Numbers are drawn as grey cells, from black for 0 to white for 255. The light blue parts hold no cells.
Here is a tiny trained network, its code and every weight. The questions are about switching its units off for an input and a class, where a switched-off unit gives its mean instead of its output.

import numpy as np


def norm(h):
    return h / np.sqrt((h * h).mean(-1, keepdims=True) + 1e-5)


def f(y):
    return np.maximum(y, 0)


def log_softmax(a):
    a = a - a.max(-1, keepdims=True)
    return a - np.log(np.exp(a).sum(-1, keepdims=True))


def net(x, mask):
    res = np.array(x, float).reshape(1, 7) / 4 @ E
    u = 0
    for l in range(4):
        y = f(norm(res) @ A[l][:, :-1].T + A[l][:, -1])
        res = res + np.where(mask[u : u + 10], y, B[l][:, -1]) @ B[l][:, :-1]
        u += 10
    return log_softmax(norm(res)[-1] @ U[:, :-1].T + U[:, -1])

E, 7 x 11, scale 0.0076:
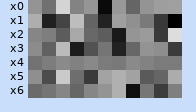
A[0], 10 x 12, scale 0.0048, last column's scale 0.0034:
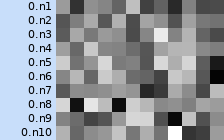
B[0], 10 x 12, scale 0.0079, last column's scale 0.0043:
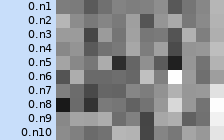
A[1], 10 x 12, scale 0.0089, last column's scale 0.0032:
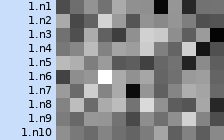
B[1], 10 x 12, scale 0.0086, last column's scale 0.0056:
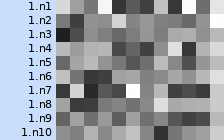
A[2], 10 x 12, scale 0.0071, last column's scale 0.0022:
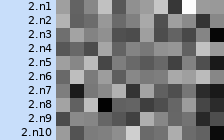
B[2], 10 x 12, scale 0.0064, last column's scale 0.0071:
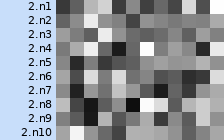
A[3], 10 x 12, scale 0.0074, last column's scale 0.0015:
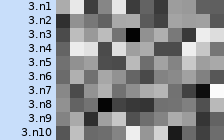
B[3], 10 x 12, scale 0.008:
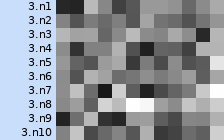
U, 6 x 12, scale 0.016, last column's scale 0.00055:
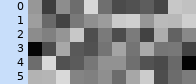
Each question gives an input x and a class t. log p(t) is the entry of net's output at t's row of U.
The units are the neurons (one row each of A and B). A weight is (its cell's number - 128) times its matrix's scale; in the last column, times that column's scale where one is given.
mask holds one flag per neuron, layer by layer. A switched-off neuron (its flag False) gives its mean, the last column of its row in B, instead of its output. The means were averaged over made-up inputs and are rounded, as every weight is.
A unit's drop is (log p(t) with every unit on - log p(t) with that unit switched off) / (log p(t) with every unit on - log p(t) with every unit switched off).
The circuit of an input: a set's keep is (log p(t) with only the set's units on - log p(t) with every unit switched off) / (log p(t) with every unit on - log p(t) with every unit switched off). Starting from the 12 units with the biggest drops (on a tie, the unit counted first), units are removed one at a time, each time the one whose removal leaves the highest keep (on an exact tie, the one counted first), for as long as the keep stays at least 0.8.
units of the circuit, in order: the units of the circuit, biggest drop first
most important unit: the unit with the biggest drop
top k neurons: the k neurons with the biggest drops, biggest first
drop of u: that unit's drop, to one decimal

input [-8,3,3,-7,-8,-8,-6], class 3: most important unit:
3.n9
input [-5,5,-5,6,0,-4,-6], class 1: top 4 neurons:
[1.n1 1.n7 2.n8 3.n8]
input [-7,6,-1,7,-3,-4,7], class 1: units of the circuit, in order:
[3.n8 1.n7 2.n8]
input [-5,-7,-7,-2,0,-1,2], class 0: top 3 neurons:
[3.n4 1.n7 2.n4]
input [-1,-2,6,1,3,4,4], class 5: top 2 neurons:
[1.n5 3.n3]
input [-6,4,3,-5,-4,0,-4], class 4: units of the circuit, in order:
[3.n7 2.n4]
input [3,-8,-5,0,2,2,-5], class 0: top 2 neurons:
[3.n4 1.n1]
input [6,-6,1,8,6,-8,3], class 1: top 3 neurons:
[3.n8 2.n8 0.n8]
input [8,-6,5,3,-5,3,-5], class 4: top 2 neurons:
[1.n7 1.n1]
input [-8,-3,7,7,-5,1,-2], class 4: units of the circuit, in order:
[1.n4 3.n10]
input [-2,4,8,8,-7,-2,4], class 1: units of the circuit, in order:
[3.n8 1.n4]
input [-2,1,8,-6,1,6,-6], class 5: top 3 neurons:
[1.n1 3.n3 2.n4]
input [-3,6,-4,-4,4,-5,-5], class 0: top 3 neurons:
[1.n2 1.n1 3.n7]
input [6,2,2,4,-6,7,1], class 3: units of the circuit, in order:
[0.n8]
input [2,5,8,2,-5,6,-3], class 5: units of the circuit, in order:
[3.n3 1.n5]
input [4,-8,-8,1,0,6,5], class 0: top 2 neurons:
[3.n4 2.n4]
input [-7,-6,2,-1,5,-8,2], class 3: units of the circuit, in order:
[3.n1 1.n7 3.n7 3.n9]
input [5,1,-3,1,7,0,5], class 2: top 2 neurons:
[1.n1 2.n1]
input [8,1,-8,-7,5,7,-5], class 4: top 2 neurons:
[1.n7 1.n9]
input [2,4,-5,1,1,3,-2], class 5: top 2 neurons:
[1.n4 2.n10]
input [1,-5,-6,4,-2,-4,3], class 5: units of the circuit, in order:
[1.n4]
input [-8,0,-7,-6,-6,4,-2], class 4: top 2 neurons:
[3.n10 0.n9]
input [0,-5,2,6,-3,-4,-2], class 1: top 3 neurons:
[3.n8 2.n8 1.n10]
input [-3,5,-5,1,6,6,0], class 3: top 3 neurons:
[1.n3 0.n8 2.n6]
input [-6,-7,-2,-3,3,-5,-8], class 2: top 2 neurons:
[3.n7 2.n1]
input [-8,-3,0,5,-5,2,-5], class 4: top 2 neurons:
[1.n1 3.n10]
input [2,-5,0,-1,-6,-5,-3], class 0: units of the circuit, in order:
[3.n4]
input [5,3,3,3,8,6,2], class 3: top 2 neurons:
[0.n8 1.n3]
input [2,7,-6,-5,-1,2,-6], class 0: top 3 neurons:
[1.n2 1.n1 3.n7]
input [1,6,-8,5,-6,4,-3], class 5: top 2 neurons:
[1.n4 2.n10]
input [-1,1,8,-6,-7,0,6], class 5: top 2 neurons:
[1.n5 3.n3]
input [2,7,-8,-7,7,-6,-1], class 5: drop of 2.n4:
-0.1
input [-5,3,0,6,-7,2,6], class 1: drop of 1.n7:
0.2
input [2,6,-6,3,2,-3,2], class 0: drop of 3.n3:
0.1
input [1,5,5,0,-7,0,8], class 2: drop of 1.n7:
0.0
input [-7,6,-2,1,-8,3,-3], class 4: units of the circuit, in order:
[3.n10]
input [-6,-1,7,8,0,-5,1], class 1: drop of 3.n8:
0.7
